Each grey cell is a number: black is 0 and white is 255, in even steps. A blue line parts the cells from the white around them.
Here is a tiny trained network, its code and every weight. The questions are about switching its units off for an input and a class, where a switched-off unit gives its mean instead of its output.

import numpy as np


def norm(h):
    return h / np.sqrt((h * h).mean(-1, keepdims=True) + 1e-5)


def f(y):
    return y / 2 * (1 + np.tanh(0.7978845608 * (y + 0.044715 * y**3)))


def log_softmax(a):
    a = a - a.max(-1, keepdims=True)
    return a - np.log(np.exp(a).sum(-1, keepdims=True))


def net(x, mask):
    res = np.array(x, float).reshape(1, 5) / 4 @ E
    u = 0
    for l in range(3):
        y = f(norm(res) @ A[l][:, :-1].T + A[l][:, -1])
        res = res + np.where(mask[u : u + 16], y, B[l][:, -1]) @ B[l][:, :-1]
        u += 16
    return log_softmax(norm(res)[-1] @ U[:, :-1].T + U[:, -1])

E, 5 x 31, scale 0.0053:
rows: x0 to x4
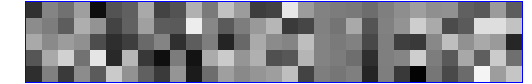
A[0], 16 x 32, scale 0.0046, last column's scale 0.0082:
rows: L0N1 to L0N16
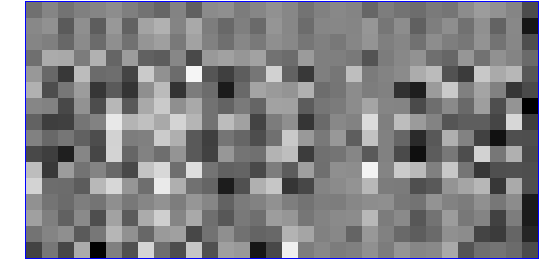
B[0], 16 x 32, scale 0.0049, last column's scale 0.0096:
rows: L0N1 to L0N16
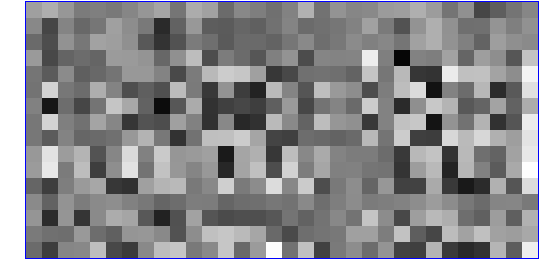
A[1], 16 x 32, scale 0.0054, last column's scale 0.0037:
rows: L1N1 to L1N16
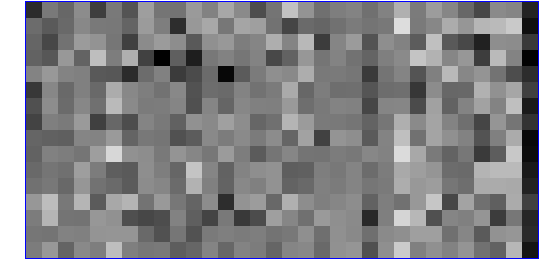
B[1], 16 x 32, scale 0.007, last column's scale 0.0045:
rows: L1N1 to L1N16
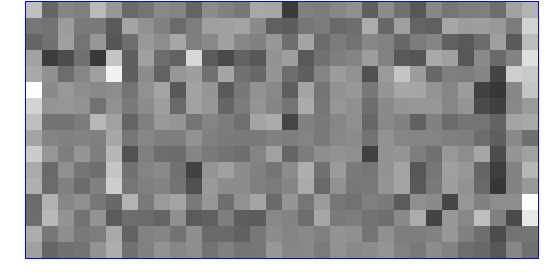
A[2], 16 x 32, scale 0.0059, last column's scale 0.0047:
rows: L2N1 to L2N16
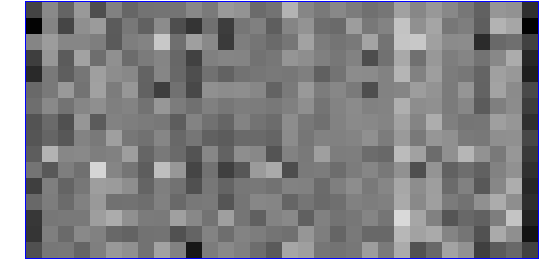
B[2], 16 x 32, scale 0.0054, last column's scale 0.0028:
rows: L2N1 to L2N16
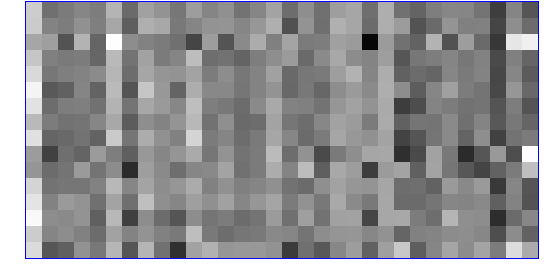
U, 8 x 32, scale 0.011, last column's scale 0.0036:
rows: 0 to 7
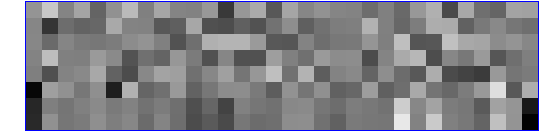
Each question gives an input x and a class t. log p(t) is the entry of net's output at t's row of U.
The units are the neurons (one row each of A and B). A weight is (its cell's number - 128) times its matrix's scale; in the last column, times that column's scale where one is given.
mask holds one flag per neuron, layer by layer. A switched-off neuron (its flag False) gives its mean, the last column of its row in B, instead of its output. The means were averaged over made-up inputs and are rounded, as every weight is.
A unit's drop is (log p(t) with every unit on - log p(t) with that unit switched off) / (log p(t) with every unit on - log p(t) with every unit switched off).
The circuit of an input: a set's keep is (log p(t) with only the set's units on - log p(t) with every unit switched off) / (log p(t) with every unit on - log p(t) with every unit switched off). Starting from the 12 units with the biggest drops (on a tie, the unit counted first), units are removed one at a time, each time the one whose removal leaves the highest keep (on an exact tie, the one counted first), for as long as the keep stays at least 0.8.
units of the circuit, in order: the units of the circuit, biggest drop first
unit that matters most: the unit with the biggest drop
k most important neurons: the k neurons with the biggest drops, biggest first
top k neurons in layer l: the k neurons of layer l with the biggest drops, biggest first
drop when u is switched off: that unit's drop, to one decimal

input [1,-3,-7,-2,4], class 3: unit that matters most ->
L0N8
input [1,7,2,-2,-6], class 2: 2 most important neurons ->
[L0N5 L0N10]
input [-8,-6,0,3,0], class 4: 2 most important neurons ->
[L0N12 L0N5]
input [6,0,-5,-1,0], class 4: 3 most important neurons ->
[L0N16 L0N6 L1N3]
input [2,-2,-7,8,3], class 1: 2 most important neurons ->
[L1N4 L0N6]
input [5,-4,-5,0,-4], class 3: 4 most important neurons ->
[L0N8 L0N12 L0N10 L0N5]
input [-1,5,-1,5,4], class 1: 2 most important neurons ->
[L0N11 L0N9]
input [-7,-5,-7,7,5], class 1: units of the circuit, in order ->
[L0N11 L1N4]
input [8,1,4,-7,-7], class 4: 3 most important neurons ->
[L0N16 L0N10 L1N1]
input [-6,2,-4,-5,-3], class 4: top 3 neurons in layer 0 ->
[L0N12 L0N6 L0N4]
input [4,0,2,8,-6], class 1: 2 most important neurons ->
[L1N4 L0N10]
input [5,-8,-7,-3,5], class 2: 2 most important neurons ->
[L0N9 L0N6]
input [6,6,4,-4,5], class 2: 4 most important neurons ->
[L0N5 L0N11 L0N12 L0N8]
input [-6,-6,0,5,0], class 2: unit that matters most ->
L0N16
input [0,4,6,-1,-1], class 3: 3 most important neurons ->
[L0N6 L0N9 L1N5]
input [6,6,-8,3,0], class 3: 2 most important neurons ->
[L0N8 L0N9]
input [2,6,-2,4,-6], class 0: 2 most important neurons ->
[L0N11 L0N9]
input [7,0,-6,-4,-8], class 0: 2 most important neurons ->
[L0N11 L0N12]
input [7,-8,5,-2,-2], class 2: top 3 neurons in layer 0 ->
[L0N9 L0N12 L0N15]
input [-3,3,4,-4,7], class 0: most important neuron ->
[L0N10]
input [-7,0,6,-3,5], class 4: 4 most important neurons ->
[L0N12 L0N8 L0N11 L1N3]
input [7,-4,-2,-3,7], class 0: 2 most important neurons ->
[L0N10 L0N12]
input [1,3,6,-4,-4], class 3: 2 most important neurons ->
[L0N6 L0N10]
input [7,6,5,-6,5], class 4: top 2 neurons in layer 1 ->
[L1N1 L1N4]
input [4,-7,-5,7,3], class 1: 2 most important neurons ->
[L1N4 L0N5]
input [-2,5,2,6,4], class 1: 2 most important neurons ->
[L0N11 L0N10]
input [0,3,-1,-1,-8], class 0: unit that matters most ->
L0N11
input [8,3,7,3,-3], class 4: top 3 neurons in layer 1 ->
[L1N3 L1N8 L1N1]
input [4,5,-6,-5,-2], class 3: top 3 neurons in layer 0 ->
[L0N8 L0N9 L0N4]
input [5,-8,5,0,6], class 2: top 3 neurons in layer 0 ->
[L0N9 L0N11 L0N15]
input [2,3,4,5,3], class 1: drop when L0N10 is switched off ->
0.4
